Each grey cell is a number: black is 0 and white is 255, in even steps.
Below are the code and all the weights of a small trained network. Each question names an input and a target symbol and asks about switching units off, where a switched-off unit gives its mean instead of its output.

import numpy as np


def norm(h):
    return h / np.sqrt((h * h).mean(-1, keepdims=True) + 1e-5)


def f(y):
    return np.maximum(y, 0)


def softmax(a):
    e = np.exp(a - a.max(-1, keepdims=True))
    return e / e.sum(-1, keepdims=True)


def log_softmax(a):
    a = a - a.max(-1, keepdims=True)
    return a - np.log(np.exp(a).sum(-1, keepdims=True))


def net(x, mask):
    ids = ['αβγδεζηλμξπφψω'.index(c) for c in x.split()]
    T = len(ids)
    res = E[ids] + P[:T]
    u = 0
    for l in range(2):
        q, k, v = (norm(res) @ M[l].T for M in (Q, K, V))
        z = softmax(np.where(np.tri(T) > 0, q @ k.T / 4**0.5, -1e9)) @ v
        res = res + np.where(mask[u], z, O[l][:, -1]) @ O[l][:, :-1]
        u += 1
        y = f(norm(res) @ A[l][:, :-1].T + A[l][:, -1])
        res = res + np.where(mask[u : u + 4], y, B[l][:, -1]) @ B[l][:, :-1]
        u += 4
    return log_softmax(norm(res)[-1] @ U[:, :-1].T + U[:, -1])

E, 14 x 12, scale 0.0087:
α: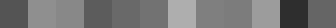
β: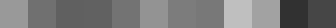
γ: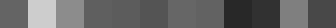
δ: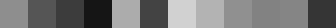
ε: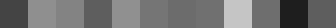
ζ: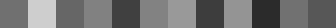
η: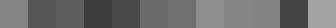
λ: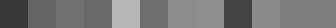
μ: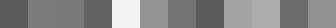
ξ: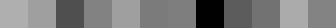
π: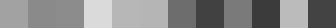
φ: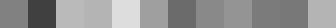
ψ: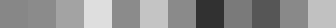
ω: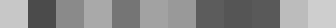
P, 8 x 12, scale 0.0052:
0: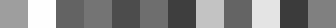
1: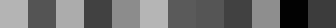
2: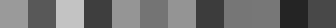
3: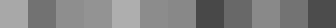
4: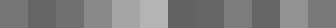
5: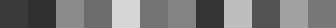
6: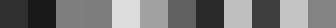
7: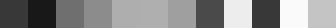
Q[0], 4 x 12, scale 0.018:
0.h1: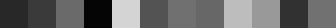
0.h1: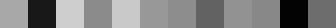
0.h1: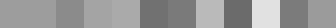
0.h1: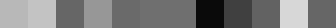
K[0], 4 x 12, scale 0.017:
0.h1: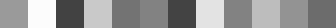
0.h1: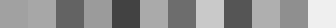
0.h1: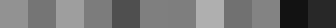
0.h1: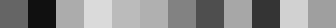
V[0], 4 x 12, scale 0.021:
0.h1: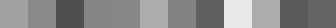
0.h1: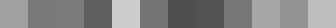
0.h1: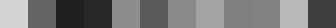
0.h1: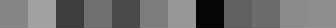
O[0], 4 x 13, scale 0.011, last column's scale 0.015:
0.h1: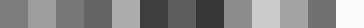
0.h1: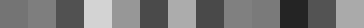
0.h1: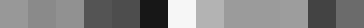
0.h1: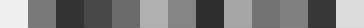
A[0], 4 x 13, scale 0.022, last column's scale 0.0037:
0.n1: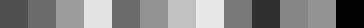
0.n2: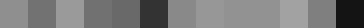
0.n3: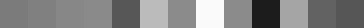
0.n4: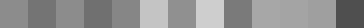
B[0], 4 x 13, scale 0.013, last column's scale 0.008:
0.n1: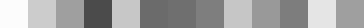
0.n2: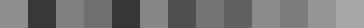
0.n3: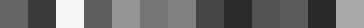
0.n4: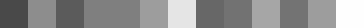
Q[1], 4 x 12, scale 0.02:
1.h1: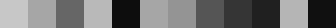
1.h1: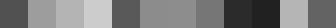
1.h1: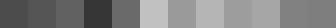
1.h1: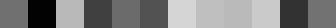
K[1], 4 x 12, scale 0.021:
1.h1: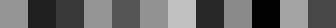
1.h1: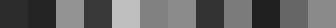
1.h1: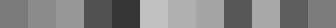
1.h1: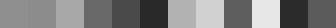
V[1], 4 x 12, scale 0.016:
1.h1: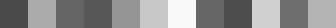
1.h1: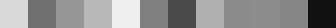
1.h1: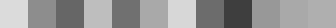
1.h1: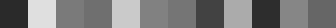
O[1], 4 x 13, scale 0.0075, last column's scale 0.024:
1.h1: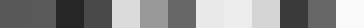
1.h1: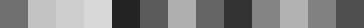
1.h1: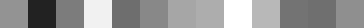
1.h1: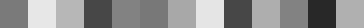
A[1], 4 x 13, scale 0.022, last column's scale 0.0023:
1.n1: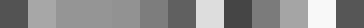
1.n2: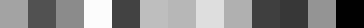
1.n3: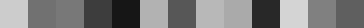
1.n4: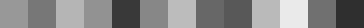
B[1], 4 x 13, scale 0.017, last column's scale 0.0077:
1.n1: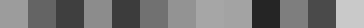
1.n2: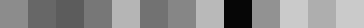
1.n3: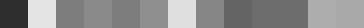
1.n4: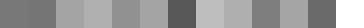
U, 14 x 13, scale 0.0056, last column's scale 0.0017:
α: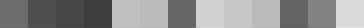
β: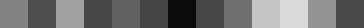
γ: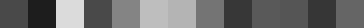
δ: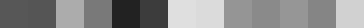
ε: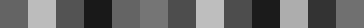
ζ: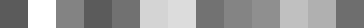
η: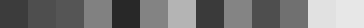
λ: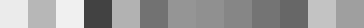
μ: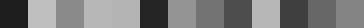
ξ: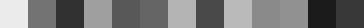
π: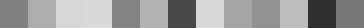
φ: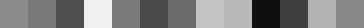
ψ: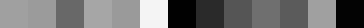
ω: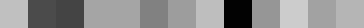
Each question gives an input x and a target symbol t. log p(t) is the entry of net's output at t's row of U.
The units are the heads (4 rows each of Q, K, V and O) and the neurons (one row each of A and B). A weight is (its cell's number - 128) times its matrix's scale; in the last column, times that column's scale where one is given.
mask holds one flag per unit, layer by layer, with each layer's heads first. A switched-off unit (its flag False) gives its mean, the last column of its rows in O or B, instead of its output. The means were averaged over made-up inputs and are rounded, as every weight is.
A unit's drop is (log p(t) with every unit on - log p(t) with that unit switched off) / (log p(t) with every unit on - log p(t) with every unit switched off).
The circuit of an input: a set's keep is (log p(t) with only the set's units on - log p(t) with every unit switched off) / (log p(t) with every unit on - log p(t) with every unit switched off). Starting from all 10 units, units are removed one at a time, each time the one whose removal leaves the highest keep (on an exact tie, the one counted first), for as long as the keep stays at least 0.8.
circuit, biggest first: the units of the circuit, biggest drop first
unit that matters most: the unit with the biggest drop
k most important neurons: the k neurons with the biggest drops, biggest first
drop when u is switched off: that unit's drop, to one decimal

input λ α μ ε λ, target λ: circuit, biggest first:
(0.h1 0.n1)
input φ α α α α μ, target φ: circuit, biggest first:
(0.h1 1.n1)
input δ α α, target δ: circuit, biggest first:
(0.h1)
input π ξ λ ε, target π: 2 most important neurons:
(0.n4 1.n4)
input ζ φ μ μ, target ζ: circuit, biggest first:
(0.h1 1.n3)
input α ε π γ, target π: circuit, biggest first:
(1.h1 1.n4)
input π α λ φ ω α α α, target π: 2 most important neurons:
(0.n4 1.n4)
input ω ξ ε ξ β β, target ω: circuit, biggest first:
(0.h1 1.n2 1.h1)
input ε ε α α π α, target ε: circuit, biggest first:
(0.h1 1.h1 1.n1)
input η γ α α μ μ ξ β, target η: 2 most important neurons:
(0.n2 1.n3)
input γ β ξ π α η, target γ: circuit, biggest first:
(0.h1 0.n3)
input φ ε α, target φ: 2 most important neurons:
(1.n1 0.n1)
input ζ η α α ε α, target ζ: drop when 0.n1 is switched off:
0.0
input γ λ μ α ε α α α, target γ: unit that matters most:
0.h1
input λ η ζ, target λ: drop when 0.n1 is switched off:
0.8
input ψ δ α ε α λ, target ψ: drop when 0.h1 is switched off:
1.1
